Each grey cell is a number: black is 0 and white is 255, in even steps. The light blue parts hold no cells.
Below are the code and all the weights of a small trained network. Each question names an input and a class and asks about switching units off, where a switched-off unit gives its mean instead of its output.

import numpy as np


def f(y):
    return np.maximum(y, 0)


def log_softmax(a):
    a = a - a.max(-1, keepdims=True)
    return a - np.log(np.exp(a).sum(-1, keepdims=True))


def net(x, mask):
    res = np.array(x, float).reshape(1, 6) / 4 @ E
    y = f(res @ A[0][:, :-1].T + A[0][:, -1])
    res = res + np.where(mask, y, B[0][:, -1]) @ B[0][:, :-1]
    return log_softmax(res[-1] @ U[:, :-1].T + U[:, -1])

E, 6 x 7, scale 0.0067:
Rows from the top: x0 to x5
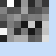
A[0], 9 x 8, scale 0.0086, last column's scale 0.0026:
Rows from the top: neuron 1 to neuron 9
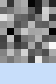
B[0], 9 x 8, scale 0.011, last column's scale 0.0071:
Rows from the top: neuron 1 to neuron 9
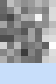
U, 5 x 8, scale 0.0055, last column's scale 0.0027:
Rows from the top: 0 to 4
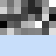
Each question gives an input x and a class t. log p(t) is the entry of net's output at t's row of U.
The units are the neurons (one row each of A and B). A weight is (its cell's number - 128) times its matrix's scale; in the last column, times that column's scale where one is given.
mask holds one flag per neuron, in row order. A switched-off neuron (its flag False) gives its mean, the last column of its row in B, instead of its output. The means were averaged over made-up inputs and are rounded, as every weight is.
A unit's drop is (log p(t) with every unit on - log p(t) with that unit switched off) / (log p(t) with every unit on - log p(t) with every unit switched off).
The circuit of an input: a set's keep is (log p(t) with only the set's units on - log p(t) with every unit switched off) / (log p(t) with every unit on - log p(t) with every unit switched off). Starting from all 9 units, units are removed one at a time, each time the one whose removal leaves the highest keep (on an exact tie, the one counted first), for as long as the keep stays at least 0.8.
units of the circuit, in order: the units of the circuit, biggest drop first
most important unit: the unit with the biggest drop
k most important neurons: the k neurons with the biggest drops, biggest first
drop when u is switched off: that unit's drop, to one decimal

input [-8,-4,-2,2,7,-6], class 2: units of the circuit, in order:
neuron 5; neuron 3
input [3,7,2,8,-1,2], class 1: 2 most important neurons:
neuron 7; neuron 3
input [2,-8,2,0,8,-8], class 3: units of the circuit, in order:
neuron 3
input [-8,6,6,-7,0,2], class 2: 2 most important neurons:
neuron 5; neuron 7
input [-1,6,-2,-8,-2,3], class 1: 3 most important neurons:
neuron 9; neuron 3; neuron 8
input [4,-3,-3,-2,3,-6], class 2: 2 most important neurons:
neuron 6; neuron 7
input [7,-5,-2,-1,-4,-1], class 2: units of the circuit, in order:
neuron 6; neuron 8
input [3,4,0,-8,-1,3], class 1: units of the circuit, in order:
neuron 9; neuron 8
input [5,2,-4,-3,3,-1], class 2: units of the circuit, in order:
neuron 6; neuron 7
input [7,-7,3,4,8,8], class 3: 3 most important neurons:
neuron 3; neuron 9; neuron 2
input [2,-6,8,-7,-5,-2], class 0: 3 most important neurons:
neuron 9; neuron 3; neuron 1
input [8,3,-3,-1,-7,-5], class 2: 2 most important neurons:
neuron 6; neuron 8
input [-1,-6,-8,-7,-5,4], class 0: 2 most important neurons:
neuron 9; neuron 3
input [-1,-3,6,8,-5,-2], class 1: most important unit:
neuron 7
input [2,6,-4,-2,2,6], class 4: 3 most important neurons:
neuron 1; neuron 6; neuron 5
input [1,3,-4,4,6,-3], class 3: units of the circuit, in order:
neuron 3; neuron 9
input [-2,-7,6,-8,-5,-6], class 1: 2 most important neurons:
neuron 9; neuron 3
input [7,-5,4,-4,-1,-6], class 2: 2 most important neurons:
neuron 6; neuron 7
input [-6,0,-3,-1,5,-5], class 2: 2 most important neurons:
neuron 5; neuron 7
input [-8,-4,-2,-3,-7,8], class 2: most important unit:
neuron 5
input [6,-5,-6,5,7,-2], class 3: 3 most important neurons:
neuron 3; neuron 9; neuron 5
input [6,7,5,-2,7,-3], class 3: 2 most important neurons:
neuron 3; neuron 1
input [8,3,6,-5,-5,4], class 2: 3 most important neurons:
neuron 6; neuron 7; neuron 8
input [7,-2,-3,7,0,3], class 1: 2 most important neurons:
neuron 7; neuron 3
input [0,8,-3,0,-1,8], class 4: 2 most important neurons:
neuron 1; neuron 6
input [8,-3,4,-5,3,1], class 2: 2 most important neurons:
neuron 6; neuron 7
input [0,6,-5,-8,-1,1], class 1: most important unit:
neuron 9
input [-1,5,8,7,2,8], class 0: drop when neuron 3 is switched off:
-0.1
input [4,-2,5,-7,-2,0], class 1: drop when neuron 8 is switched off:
0.2
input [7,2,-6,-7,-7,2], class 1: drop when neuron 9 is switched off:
0.3
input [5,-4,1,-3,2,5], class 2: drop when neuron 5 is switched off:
-0.2
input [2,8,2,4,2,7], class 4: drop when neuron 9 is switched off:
0.2
